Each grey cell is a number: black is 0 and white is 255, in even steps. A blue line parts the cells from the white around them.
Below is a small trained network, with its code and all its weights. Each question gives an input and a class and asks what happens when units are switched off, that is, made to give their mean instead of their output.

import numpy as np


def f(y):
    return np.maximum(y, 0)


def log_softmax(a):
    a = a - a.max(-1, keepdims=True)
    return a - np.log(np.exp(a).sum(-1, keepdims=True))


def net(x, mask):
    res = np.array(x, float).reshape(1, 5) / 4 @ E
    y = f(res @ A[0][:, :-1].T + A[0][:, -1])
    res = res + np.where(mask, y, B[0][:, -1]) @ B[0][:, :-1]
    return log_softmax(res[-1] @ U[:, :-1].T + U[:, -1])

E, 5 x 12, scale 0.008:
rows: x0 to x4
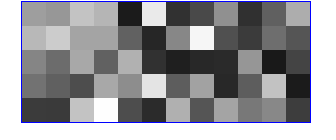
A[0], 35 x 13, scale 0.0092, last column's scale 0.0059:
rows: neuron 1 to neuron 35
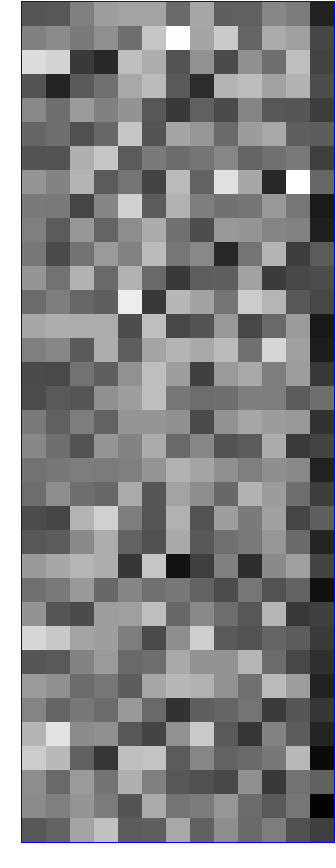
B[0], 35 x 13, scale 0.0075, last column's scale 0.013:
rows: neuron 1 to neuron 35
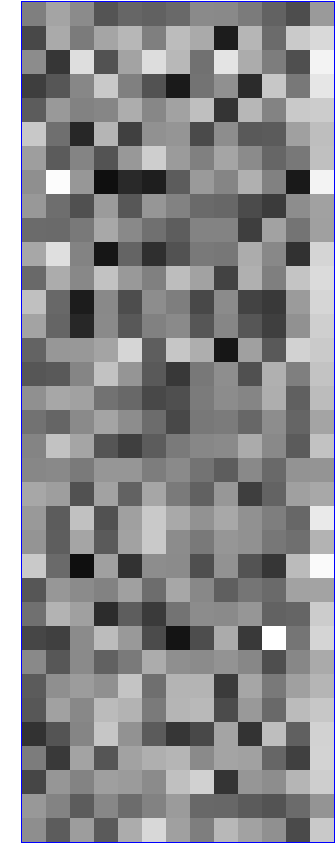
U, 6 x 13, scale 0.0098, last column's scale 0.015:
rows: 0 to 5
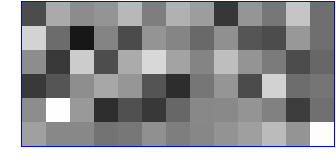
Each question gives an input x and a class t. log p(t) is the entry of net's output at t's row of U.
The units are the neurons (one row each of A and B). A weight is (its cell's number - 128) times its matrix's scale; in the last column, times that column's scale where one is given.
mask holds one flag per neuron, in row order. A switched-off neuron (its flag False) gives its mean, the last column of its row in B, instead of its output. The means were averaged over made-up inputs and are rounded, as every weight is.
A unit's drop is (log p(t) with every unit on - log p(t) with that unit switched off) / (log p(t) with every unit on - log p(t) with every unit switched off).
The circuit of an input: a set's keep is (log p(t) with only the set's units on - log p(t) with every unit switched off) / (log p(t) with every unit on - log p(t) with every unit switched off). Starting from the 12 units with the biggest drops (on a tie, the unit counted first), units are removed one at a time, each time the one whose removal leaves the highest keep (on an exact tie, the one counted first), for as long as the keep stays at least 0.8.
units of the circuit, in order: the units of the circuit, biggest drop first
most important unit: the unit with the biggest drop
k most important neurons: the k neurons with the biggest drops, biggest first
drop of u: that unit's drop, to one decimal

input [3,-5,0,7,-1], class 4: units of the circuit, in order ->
[neuron 11]
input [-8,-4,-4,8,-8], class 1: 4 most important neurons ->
[neuron 13; neuron 6; neuron 9; neuron 8]
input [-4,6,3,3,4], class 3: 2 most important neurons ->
[neuron 27; neuron 31]
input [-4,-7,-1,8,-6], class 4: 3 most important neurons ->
[neuron 11; neuron 26; neuron 19]
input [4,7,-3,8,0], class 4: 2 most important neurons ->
[neuron 11; neuron 19]
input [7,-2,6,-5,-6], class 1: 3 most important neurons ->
[neuron 24; neuron 14; neuron 2]
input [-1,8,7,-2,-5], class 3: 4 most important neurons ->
[neuron 27; neuron 31; neuron 2; neuron 15]
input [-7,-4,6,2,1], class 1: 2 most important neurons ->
[neuron 13; neuron 6]
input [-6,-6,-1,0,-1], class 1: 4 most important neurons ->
[neuron 13; neuron 6; neuron 27; neuron 31]
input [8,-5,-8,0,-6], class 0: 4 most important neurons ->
[neuron 2; neuron 15; neuron 29; neuron 13]
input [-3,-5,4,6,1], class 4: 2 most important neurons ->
[neuron 11; neuron 27]
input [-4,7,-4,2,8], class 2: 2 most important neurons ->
[neuron 22; neuron 35]
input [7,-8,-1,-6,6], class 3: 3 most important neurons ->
[neuron 4; neuron 16; neuron 13]
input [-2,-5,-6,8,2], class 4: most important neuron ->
[neuron 11]
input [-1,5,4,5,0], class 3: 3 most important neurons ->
[neuron 27; neuron 8; neuron 31]
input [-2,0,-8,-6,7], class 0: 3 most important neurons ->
[neuron 2; neuron 15; neuron 3]
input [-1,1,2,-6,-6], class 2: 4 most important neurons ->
[neuron 3; neuron 32; neuron 11; neuron 26]
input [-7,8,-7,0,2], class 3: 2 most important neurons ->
[neuron 27; neuron 31]
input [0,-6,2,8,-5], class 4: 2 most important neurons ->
[neuron 11; neuron 26]
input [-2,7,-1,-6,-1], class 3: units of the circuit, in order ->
[neuron 27]
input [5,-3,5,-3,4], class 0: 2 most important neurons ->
[neuron 13; neuron 33]
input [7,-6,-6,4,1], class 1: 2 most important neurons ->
[neuron 24; neuron 14]
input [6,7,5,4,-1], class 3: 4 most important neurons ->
[neuron 27; neuron 31; neuron 13; neuron 6]
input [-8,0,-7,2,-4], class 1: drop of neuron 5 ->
0.2
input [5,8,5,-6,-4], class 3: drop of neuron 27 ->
0.6
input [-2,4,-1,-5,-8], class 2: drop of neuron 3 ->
0.5
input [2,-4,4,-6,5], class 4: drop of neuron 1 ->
0.0
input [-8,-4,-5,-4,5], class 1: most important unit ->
neuron 13
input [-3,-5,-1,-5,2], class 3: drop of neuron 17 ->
0.1
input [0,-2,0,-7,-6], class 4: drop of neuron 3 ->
-0.1
